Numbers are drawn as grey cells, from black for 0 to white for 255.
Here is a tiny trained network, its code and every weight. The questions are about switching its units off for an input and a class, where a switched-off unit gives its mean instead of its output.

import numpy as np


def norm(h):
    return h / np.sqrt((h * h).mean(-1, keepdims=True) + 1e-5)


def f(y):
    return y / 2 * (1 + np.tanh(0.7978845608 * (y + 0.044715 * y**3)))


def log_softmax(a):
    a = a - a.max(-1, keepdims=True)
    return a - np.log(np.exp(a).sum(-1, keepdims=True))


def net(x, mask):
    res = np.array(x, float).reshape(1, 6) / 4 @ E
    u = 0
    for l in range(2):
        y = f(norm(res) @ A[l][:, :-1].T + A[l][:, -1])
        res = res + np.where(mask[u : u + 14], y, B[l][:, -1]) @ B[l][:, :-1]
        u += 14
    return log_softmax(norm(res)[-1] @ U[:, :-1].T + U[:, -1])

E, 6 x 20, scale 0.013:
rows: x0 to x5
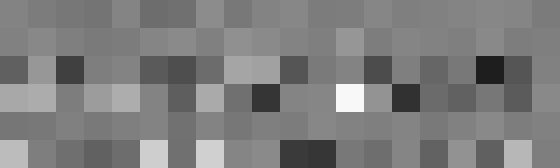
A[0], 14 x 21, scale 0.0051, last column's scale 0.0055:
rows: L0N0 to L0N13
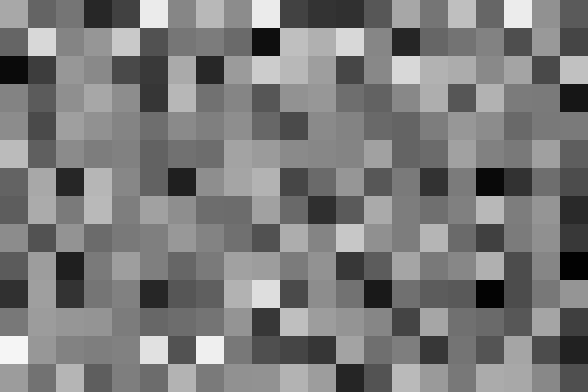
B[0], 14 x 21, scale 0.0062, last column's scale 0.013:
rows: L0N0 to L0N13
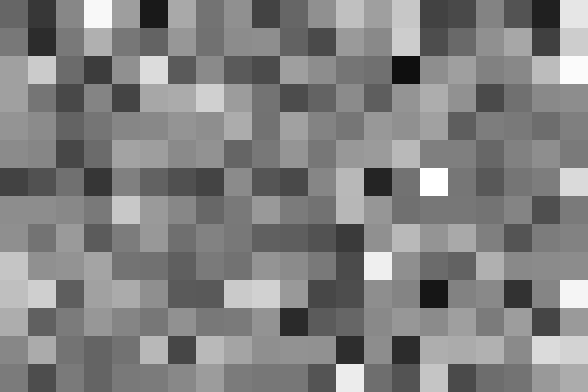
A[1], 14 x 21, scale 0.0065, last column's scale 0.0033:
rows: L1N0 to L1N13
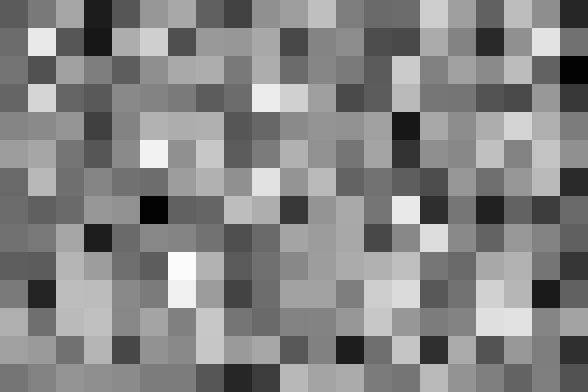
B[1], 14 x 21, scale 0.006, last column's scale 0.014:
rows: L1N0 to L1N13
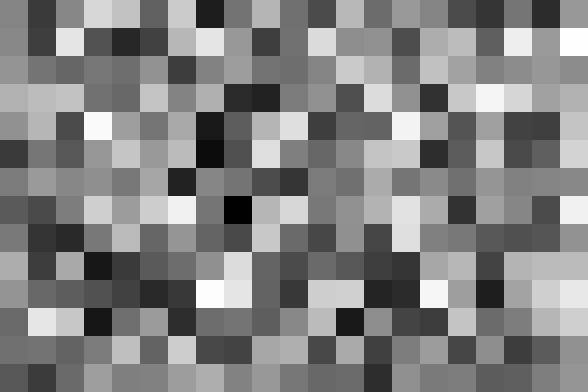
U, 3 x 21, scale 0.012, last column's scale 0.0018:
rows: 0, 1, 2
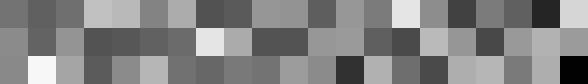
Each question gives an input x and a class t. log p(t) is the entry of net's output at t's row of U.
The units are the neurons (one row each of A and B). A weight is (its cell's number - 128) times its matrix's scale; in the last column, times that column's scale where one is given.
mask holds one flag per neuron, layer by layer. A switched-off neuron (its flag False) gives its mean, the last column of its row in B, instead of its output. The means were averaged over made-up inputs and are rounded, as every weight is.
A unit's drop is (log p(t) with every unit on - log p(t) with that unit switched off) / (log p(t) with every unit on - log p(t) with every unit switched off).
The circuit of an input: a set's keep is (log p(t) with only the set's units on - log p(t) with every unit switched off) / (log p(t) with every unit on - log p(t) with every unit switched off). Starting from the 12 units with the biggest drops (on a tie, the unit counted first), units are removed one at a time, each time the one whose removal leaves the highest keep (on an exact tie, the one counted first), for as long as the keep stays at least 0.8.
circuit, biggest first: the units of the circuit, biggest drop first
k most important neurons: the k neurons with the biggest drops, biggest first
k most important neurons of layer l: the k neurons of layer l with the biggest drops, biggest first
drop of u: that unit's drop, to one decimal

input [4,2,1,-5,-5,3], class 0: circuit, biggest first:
L0N0
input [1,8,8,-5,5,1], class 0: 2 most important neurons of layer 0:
L0N0, L0N12
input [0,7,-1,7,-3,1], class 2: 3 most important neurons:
L0N0, L0N12, L1N11
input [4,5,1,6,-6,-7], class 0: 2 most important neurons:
L1N7, L1N1
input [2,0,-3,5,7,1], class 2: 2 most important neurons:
L0N0, L0N12
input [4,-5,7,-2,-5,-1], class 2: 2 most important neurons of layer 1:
L1N10, L1N3
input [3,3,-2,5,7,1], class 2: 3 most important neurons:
L0N0, L0N12, L1N11
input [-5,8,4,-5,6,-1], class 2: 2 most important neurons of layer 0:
L0N2, L0N10
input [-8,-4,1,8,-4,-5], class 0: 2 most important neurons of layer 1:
L1N7, L1N1
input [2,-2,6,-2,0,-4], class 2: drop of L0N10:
0.9
